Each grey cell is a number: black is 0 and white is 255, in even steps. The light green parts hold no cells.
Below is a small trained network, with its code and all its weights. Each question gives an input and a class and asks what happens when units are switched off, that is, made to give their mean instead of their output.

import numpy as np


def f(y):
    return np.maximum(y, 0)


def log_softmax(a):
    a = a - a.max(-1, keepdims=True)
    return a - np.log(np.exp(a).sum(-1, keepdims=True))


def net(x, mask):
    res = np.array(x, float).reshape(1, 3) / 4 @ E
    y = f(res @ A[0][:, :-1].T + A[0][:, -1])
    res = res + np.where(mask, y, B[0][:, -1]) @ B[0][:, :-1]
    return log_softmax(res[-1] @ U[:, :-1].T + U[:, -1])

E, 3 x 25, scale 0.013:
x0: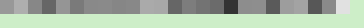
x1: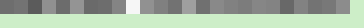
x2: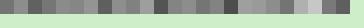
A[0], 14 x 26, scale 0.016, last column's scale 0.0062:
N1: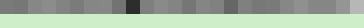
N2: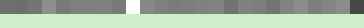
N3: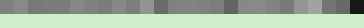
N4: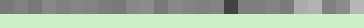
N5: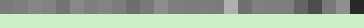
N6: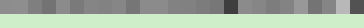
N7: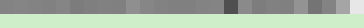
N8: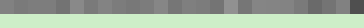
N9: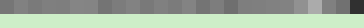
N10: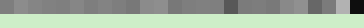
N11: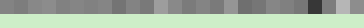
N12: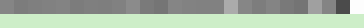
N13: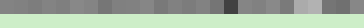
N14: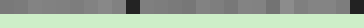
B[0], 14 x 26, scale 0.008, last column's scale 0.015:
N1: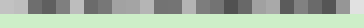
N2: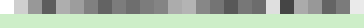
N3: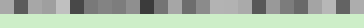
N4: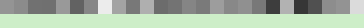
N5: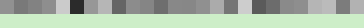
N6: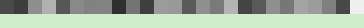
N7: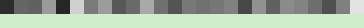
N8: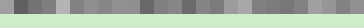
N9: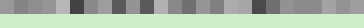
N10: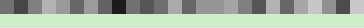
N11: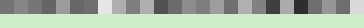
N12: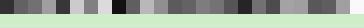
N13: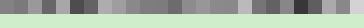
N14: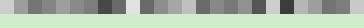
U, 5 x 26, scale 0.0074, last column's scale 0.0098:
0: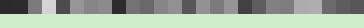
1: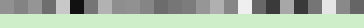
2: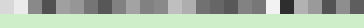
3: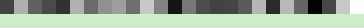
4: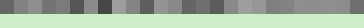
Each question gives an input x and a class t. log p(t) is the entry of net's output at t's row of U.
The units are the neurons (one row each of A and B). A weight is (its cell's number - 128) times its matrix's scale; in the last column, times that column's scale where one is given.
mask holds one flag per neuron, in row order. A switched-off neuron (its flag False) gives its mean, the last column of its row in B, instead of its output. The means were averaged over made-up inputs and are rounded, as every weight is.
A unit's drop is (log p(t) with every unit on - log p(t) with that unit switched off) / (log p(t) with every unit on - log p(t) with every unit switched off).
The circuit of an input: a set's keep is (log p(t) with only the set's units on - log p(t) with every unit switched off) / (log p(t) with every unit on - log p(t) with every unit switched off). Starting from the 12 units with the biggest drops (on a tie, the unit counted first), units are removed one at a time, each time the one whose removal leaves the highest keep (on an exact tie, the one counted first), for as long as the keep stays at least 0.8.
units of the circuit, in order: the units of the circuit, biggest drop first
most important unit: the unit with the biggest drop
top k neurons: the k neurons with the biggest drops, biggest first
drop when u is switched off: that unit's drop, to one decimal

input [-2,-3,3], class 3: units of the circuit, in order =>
N6, N10
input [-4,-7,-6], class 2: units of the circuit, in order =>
N14
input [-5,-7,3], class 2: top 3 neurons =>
N14, N1, N6
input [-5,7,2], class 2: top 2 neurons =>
N2, N6
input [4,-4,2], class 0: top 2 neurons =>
N2, N6
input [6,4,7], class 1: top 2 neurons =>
N4, N13
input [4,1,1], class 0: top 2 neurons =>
N6, N10
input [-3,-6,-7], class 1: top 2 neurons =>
N5, N2
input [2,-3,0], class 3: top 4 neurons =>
N2, N3, N10, N5
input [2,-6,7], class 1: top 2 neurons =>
N13, N4
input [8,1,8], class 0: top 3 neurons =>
N6, N7, N10
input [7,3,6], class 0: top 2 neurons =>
N6, N7
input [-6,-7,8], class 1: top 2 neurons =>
N13, N2
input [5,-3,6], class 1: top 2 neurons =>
N13, N4
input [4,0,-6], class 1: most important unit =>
N11
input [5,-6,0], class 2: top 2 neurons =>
N1, N12
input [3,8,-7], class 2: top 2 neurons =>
N2, N4
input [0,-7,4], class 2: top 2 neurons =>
N14, N1
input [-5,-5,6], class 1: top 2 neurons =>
N6, N13
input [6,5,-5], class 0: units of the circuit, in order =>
N10
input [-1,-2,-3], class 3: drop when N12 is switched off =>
-0.2
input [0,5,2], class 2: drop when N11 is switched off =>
0.1
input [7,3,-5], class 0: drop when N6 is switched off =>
0.1
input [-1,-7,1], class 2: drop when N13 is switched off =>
0.0
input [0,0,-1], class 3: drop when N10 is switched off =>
0.3
